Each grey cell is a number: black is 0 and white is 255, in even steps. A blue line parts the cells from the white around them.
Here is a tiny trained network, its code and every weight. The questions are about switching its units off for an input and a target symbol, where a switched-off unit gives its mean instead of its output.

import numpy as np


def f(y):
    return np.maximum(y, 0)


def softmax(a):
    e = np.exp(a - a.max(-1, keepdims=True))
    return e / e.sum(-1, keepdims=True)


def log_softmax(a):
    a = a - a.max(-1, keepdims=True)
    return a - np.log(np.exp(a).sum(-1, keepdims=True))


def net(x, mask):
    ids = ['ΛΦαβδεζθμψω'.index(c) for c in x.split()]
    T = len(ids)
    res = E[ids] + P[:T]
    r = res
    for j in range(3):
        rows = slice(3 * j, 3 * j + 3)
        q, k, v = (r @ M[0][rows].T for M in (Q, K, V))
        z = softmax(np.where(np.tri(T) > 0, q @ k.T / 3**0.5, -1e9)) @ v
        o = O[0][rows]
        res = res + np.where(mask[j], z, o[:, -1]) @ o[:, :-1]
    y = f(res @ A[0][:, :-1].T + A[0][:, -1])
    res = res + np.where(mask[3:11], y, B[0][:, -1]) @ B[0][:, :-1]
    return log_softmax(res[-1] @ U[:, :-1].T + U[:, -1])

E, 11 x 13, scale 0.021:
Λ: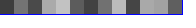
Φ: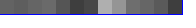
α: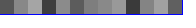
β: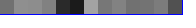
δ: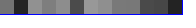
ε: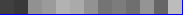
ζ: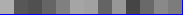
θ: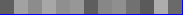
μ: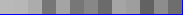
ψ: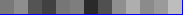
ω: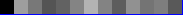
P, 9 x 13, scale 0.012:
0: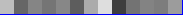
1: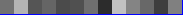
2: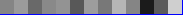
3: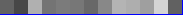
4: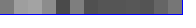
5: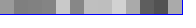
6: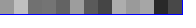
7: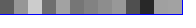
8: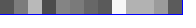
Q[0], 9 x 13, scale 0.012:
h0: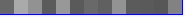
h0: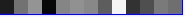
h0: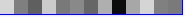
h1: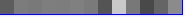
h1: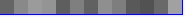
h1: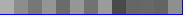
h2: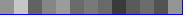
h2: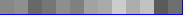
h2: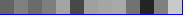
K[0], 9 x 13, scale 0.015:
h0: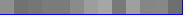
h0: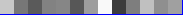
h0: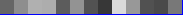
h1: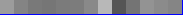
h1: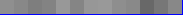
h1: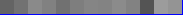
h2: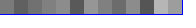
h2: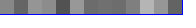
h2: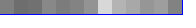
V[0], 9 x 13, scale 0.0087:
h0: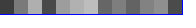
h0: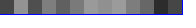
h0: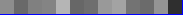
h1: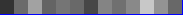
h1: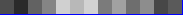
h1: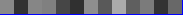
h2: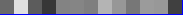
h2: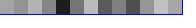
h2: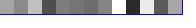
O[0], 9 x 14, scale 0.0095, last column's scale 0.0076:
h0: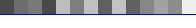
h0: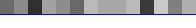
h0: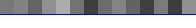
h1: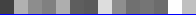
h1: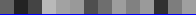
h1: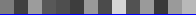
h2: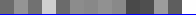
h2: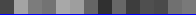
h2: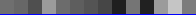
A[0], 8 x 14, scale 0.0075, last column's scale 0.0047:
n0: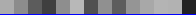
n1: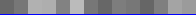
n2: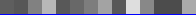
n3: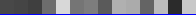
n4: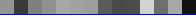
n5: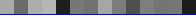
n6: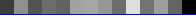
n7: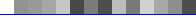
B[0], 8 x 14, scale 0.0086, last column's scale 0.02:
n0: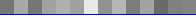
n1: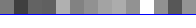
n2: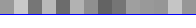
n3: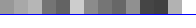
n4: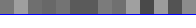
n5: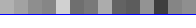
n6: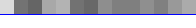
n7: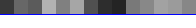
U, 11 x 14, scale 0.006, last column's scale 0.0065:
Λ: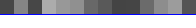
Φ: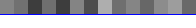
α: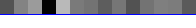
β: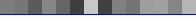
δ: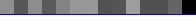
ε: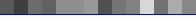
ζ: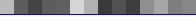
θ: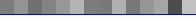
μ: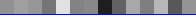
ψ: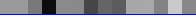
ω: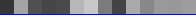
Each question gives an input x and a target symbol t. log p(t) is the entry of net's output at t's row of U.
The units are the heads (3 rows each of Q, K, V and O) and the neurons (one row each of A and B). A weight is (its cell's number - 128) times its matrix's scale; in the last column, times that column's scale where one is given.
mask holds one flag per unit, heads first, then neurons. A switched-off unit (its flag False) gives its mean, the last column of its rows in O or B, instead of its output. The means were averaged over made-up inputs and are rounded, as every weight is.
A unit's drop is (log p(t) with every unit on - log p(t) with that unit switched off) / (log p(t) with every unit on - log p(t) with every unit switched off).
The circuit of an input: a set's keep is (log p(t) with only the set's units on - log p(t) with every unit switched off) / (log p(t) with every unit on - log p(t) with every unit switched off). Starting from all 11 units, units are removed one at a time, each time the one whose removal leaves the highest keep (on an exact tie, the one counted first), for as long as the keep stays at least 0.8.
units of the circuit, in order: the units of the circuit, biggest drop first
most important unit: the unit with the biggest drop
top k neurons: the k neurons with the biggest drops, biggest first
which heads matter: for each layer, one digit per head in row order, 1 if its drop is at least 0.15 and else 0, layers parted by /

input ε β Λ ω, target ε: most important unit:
h0
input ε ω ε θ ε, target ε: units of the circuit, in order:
n1, h1
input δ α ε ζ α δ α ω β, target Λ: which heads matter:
101
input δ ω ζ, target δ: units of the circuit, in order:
h0, n3, h1
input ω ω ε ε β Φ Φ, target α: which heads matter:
001
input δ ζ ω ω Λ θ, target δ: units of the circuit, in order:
n3, h1, h0
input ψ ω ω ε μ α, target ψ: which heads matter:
101
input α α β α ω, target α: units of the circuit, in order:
h0, h2, h1
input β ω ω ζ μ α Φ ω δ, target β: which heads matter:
011
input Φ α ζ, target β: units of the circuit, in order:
h1, n3
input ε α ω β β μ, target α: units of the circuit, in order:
h2, h1
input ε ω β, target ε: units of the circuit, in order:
h1, h2
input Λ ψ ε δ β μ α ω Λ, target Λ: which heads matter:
001
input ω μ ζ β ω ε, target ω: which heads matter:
100
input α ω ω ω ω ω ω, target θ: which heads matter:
001
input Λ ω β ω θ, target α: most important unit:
h2
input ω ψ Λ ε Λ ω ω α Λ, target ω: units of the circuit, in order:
n3, h0
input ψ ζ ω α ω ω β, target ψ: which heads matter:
100
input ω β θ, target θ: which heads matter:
011
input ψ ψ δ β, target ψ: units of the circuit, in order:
h0, n5
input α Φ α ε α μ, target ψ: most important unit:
h2
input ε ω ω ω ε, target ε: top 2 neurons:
n1, n3
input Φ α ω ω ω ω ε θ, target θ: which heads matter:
001
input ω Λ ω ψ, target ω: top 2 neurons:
n0, n3
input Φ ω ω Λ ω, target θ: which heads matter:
101
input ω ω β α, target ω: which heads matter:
100
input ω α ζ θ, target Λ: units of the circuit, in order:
h2
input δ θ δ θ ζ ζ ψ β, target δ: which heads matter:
110
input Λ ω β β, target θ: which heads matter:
101
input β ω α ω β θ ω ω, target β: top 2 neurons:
n3, n6
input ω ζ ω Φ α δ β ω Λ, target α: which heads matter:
011
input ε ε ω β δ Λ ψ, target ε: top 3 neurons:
n3, n0, n7
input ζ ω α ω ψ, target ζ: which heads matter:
010
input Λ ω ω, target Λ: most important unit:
h0
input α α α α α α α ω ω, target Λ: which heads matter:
001
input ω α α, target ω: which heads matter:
100
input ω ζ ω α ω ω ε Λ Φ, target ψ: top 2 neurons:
n3, n6
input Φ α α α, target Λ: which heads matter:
101
